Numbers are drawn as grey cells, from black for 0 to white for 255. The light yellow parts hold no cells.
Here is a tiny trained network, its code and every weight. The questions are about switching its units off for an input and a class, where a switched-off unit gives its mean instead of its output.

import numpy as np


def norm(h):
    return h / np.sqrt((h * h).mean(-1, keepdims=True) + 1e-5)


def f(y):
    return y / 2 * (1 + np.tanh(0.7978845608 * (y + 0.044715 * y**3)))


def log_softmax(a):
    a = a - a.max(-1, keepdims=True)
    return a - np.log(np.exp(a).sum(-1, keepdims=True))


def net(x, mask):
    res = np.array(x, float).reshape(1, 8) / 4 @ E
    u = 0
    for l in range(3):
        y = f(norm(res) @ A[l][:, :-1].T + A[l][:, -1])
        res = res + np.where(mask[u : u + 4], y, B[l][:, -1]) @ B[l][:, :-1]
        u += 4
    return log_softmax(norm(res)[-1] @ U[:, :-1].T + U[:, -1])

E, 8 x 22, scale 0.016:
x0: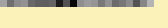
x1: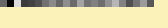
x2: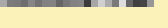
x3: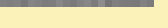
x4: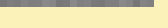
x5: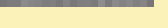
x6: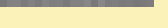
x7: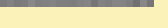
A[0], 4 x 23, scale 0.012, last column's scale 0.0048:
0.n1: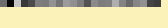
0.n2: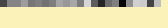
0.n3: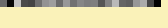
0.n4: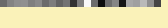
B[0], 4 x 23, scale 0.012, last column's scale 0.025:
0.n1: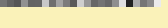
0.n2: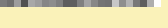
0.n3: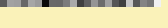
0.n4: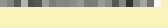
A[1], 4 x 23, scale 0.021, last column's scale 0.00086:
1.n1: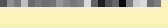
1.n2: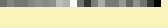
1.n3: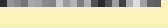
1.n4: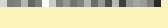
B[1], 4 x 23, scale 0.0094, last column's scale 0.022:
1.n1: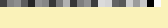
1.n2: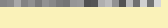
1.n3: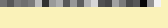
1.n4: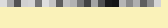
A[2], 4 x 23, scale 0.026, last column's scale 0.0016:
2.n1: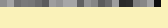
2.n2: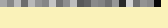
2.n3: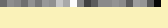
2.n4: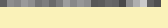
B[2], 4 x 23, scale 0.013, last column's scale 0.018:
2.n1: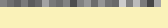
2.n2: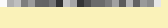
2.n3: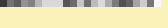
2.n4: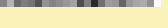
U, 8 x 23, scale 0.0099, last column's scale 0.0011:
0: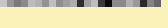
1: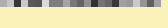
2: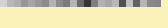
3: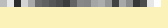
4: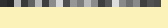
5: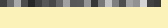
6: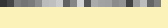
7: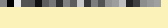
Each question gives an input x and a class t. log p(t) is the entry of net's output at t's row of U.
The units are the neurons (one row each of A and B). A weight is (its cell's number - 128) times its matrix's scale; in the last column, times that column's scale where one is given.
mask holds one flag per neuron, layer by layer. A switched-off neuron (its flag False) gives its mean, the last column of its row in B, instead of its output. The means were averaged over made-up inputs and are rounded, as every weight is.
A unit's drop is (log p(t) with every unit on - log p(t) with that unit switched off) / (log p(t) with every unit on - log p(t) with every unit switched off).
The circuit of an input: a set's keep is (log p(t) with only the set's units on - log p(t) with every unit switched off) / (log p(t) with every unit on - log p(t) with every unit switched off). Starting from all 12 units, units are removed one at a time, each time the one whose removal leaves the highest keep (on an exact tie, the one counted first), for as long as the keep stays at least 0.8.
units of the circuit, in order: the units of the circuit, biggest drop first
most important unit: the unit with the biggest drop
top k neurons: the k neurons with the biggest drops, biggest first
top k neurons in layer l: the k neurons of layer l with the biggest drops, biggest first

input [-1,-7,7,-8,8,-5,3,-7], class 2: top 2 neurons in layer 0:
[0.n1, 0.n2]
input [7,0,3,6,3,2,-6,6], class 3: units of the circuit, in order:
[1.n1]
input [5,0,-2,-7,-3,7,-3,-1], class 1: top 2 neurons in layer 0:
[0.n3, 0.n4]
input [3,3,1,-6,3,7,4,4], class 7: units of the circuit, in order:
[1.n1, 2.n3]
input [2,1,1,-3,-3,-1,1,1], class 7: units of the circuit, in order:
[1.n1, 2.n3, 1.n4]
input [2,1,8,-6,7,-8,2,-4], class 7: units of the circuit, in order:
[2.n3, 2.n4]
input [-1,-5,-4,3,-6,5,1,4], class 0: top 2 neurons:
[0.n2, 0.n3]
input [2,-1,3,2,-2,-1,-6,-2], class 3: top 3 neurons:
[1.n1, 2.n3, 1.n2]
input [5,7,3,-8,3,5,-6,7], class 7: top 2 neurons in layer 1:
[1.n1, 1.n3]
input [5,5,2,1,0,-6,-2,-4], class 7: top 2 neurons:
[1.n1, 2.n3]
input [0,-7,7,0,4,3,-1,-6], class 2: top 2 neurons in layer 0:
[0.n1, 0.n4]
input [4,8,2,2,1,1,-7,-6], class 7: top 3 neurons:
[1.n1, 0.n1, 2.n3]
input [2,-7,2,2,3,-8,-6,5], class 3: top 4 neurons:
[1.n1, 1.n2, 0.n3, 0.n2]
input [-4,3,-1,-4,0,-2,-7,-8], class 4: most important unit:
0.n1
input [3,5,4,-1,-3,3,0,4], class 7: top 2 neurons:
[2.n3, 1.n1]
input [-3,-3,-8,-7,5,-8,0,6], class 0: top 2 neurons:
[0.n2, 1.n4]
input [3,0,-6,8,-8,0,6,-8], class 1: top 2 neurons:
[0.n4, 1.n4]
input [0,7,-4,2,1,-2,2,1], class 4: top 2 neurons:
[0.n2, 0.n3]
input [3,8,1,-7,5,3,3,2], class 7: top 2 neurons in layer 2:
[2.n3, 2.n4]
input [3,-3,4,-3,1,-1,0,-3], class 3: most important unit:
0.n3
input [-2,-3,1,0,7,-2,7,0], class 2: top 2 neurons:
[0.n2, 0.n1]
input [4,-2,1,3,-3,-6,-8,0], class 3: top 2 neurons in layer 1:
[1.n1, 1.n3]
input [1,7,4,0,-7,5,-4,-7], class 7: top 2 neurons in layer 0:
[0.n4, 0.n1]
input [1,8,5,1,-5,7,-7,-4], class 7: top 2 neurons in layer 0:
[0.n4, 0.n1]
